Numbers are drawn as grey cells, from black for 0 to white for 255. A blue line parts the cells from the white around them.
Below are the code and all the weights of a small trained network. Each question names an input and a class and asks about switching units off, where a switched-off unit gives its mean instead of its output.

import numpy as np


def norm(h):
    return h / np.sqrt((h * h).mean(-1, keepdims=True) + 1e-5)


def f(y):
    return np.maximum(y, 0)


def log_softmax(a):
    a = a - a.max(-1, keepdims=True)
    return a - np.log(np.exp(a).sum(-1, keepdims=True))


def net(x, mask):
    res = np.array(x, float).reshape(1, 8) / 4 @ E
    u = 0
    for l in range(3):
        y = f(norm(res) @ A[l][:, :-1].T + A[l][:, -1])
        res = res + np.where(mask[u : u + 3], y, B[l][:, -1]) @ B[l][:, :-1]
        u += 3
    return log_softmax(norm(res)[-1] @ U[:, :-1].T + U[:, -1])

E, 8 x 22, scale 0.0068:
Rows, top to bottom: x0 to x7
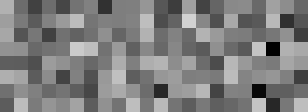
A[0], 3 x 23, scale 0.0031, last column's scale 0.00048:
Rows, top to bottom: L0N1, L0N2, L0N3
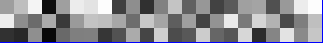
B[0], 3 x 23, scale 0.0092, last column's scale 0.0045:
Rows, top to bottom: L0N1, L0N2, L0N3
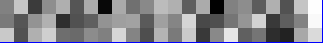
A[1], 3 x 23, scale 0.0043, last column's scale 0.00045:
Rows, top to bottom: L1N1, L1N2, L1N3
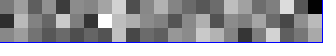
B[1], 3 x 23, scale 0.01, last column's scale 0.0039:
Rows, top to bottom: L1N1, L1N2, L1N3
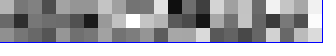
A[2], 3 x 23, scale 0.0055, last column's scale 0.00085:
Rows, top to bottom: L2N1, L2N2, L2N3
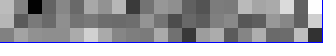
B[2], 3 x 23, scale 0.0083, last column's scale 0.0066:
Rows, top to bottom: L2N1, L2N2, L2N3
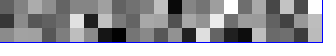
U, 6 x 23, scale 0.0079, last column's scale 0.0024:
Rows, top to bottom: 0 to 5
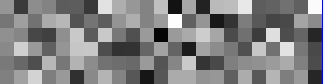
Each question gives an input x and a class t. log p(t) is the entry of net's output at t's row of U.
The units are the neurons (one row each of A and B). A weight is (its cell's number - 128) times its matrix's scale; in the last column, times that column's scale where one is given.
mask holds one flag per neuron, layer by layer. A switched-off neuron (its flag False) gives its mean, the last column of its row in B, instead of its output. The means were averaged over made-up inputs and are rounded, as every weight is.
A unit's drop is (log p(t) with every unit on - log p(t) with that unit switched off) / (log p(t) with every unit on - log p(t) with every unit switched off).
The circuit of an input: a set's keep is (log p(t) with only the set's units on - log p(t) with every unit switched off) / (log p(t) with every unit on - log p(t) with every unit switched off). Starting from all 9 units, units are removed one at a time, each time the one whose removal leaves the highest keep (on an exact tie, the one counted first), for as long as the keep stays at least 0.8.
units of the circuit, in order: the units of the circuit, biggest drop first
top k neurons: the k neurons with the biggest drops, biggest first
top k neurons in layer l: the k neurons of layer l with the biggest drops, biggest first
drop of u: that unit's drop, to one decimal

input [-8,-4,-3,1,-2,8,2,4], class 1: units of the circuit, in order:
(L0N1)
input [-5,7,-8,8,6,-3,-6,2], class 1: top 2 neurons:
(L1N1 L2N1)
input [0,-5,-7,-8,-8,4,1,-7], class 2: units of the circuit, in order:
(L1N3 L0N2)
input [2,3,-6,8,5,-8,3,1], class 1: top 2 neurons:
(L1N1 L2N1)
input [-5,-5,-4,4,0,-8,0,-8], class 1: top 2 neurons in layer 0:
(L0N1 L0N3)
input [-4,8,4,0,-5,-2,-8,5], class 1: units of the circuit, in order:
(L2N1 L0N1)
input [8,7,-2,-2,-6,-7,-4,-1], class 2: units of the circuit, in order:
(L2N1 L1N2)
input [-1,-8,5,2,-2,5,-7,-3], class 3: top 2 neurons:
(L2N3 L1N2)
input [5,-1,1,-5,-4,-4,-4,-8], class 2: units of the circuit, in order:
(L1N2 L1N3)
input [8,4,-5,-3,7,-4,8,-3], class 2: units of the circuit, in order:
(L0N2 L2N1 L1N2)
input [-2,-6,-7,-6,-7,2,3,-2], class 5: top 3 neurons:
(L2N3 L0N2 L1N2)
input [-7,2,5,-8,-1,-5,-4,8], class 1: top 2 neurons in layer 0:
(L0N1 L0N2)
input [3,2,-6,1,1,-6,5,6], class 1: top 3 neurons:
(L2N1 L0N1 L1N1)
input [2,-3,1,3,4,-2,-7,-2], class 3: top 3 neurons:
(L1N2 L2N3 L2N2)
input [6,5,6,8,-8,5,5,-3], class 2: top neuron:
(L1N3)
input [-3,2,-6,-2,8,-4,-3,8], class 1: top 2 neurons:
(L2N1 L0N1)
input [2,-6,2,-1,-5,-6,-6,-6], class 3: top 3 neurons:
(L1N2 L2N3 L0N2)
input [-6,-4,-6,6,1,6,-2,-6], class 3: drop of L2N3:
0.3
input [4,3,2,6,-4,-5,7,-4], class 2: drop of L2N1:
0.0
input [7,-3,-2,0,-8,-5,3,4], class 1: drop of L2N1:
0.1
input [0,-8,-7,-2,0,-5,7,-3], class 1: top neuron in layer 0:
(L0N1)
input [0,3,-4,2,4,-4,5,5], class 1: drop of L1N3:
-0.1
